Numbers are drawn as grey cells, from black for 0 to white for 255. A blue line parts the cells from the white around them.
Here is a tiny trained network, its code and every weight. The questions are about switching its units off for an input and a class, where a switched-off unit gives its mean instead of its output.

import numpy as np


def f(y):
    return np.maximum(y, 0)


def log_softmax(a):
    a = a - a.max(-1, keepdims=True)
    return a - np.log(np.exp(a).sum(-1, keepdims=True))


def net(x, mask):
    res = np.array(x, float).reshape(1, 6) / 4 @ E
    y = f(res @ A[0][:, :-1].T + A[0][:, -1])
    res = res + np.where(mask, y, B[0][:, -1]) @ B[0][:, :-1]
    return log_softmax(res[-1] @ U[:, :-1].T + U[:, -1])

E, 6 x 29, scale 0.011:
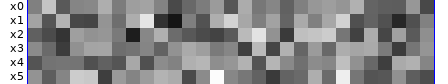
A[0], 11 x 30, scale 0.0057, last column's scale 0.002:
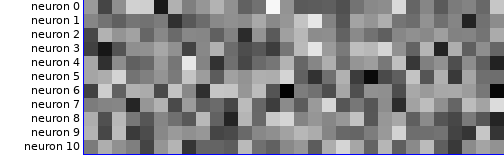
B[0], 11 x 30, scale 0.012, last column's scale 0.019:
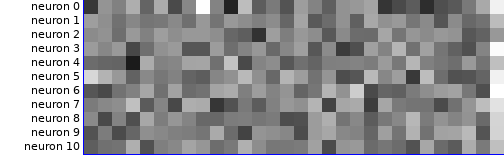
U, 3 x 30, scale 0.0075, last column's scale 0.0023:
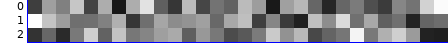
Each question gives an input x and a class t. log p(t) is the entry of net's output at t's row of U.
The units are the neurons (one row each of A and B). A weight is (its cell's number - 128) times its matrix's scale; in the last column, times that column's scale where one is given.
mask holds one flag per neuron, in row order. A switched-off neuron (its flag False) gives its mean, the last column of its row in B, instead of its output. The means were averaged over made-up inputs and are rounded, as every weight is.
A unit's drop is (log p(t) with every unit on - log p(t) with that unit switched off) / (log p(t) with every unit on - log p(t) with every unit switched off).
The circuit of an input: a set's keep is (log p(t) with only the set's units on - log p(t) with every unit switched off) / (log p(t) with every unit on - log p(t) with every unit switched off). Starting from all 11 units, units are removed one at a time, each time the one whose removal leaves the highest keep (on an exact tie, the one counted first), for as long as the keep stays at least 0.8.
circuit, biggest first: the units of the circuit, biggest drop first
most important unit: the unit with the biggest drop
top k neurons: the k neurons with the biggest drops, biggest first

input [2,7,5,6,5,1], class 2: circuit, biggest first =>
neuron 9
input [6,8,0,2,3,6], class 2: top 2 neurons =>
neuron 9; neuron 8
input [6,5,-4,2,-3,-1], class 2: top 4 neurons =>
neuron 3; neuron 9; neuron 8; neuron 4
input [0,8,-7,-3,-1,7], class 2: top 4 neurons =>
neuron 9; neuron 8; neuron 4; neuron 7
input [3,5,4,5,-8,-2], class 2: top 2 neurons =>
neuron 5; neuron 9
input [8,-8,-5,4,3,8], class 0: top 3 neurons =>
neuron 0; neuron 9; neuron 8
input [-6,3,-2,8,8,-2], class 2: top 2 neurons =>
neuron 0; neuron 3
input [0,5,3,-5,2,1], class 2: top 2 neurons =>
neuron 5; neuron 9
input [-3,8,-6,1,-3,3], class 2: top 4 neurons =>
neuron 9; neuron 8; neuron 4; neuron 3
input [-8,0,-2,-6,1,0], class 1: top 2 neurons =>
neuron 0; neuron 7
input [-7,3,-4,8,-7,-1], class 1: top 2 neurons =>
neuron 5; neuron 6
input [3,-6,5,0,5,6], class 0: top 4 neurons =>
neuron 0; neuron 5; neuron 9; neuron 8
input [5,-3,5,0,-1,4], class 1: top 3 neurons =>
neuron 3; neuron 7; neuron 10
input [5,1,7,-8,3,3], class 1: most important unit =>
neuron 3
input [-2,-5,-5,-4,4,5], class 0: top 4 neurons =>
neuron 0; neuron 3; neuron 9; neuron 8
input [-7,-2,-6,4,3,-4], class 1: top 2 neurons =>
neuron 5; neuron 0
